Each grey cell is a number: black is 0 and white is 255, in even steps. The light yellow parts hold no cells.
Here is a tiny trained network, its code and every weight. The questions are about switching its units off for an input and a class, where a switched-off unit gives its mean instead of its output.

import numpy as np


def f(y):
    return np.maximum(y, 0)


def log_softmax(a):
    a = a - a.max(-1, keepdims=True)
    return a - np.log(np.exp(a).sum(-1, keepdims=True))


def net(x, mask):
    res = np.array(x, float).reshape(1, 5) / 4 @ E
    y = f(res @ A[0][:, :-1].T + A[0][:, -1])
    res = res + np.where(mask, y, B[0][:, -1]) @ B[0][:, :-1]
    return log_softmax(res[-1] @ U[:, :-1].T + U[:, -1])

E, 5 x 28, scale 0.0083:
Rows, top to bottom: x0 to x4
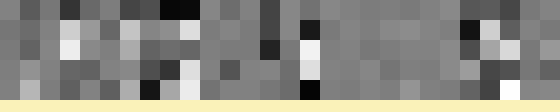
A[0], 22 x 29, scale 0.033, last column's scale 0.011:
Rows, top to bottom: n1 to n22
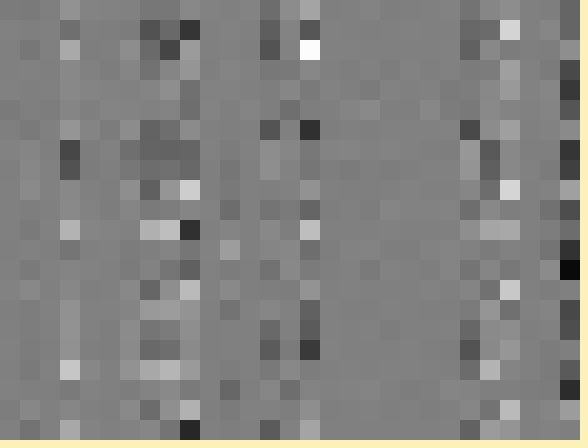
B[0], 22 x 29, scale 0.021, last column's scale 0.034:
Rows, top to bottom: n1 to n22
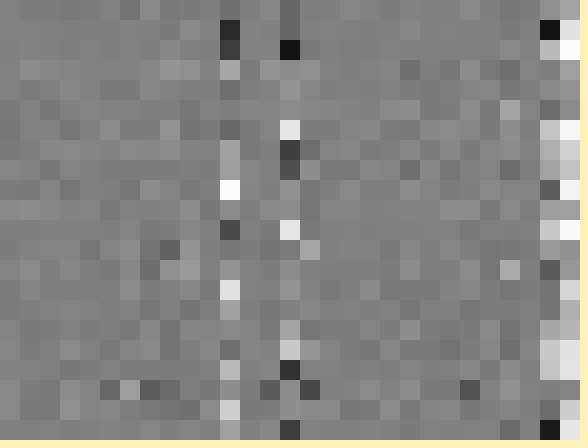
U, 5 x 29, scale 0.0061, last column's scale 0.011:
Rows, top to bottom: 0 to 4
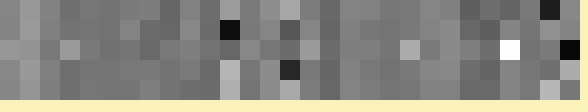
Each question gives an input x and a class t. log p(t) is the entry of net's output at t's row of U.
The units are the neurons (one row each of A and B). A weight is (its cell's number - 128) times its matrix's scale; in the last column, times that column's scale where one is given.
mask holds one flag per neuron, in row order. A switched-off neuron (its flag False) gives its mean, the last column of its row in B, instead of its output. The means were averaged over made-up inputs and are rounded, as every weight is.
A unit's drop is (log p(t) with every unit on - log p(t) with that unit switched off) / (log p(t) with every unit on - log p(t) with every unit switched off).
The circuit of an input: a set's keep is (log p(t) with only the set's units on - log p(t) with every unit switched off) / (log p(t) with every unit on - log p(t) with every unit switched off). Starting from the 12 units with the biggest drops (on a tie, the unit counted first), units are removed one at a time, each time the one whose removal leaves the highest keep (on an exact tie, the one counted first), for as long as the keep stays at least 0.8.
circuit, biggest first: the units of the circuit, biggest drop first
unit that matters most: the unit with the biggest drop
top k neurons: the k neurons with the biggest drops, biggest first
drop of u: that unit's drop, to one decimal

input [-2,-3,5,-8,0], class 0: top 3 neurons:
n3; n22; n2
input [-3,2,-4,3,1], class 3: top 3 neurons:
n12; n7; n18
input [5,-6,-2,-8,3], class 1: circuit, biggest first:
n2
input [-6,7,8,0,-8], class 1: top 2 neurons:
n12; n3
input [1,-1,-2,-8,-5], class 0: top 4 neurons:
n3; n22; n7; n18
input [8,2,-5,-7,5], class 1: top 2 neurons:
n2; n10
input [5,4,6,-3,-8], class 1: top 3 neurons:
n12; n3; n10
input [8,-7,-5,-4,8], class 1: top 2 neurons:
n2; n10
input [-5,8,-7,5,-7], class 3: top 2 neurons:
n12; n7
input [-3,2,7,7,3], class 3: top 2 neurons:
n3; n12
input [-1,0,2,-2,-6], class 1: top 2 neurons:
n12; n10
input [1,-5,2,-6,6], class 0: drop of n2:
0.6
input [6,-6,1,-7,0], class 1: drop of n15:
0.3
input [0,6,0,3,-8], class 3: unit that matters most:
n7
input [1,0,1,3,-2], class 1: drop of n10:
0.4
